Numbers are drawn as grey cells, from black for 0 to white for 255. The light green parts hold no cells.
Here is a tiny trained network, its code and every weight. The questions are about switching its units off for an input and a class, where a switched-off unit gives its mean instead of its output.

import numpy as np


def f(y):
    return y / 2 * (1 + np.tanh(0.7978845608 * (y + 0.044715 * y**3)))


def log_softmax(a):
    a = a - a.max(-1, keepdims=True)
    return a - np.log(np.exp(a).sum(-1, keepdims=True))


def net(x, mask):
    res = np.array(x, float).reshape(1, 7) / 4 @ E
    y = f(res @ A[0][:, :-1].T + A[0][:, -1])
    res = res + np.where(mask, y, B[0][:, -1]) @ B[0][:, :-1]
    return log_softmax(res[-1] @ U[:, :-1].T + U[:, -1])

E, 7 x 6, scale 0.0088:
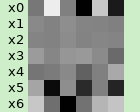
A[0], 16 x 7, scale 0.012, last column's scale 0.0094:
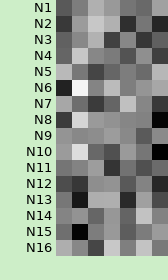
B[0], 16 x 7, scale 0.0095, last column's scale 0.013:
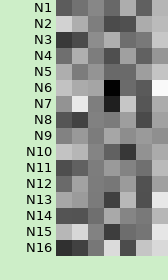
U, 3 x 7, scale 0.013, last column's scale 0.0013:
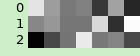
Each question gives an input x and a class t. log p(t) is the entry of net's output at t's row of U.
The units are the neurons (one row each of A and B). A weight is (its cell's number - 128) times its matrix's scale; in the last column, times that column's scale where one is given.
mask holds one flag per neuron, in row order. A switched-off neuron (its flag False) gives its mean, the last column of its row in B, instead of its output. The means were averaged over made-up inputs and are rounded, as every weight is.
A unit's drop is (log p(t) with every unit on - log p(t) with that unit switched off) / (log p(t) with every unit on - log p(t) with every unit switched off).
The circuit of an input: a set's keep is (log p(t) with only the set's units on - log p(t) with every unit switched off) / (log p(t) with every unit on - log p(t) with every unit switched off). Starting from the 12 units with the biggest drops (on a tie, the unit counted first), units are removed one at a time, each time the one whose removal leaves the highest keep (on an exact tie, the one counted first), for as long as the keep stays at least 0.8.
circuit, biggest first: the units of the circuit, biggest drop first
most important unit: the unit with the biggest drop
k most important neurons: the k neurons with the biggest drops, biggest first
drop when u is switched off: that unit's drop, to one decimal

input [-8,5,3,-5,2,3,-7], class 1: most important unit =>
N13
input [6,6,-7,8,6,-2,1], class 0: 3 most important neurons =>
[N10, N13, N1]
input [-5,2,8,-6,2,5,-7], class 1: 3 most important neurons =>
[N13, N12, N1]
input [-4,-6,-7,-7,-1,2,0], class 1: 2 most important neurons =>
[N2, N13]
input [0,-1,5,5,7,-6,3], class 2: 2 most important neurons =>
[N16, N15]
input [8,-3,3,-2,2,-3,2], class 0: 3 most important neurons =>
[N10, N13, N1]
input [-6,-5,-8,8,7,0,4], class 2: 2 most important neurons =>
[N16, N6]
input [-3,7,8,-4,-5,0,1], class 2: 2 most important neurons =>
[N6, N2]
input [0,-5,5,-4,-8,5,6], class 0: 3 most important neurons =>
[N5, N13, N1]
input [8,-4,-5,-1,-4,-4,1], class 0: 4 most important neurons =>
[N10, N13, N1, N6]
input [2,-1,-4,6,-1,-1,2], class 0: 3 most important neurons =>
[N13, N1, N8]
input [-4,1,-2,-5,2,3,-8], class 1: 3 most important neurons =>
[N13, N1, N12]
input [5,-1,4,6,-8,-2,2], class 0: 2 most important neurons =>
[N10, N13]
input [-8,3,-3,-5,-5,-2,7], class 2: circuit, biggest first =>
[N16]
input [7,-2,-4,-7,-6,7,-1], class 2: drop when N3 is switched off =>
0.3
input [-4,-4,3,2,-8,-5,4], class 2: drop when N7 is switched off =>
0.0
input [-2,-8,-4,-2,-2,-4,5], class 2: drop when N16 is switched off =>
0.1
